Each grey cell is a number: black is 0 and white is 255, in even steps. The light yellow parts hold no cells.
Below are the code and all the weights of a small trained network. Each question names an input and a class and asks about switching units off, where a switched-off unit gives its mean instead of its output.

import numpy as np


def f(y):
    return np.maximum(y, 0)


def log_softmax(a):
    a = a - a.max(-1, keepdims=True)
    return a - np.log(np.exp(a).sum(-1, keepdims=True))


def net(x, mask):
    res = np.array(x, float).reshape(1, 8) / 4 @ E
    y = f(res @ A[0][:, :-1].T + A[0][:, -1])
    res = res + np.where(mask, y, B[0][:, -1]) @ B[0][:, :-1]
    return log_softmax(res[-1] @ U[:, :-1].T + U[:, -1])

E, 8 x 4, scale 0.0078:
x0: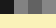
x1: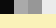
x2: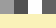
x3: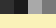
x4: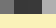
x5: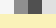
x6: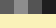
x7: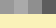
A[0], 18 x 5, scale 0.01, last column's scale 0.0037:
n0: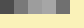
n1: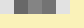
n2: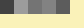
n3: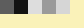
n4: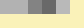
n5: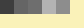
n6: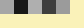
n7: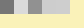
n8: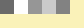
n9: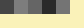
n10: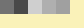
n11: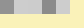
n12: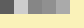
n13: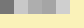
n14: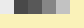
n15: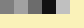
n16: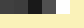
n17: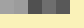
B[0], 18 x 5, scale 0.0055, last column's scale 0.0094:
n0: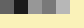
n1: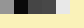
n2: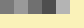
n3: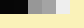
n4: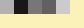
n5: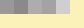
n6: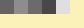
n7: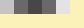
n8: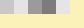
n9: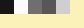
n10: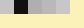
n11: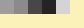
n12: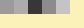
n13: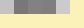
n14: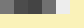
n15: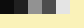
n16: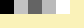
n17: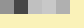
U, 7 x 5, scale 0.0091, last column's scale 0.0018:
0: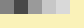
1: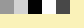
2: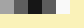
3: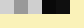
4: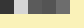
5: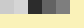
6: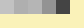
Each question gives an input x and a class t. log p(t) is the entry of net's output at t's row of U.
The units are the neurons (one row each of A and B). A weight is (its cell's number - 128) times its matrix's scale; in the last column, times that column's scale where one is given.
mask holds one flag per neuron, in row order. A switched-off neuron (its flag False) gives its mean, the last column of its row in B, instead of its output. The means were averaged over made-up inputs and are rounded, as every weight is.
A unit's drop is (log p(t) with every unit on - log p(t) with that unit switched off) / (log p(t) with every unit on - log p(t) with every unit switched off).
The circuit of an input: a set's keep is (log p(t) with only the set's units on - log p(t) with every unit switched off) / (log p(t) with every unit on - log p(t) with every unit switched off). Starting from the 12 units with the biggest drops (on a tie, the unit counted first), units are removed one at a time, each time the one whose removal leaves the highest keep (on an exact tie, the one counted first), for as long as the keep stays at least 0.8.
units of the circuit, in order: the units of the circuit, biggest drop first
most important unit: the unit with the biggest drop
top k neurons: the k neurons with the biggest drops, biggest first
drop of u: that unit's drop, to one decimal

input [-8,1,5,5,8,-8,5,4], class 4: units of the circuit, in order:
n9, n16
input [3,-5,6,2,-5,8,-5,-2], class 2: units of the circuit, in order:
n1, n14
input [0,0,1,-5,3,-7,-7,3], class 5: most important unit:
n15
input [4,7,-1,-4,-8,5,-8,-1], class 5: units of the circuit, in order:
n11, n8, n7
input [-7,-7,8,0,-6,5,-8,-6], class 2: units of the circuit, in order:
n1, n14
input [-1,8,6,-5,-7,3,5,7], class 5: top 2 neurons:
n12, n7
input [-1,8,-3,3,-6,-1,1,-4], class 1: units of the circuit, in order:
n12, n15
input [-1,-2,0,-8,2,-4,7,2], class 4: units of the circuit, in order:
n9, n15
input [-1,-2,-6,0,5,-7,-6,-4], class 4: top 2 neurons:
n16, n10
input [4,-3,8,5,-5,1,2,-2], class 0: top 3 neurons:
n3, n10, n8
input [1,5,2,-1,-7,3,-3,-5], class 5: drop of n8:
0.2
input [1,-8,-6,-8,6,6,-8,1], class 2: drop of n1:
0.2
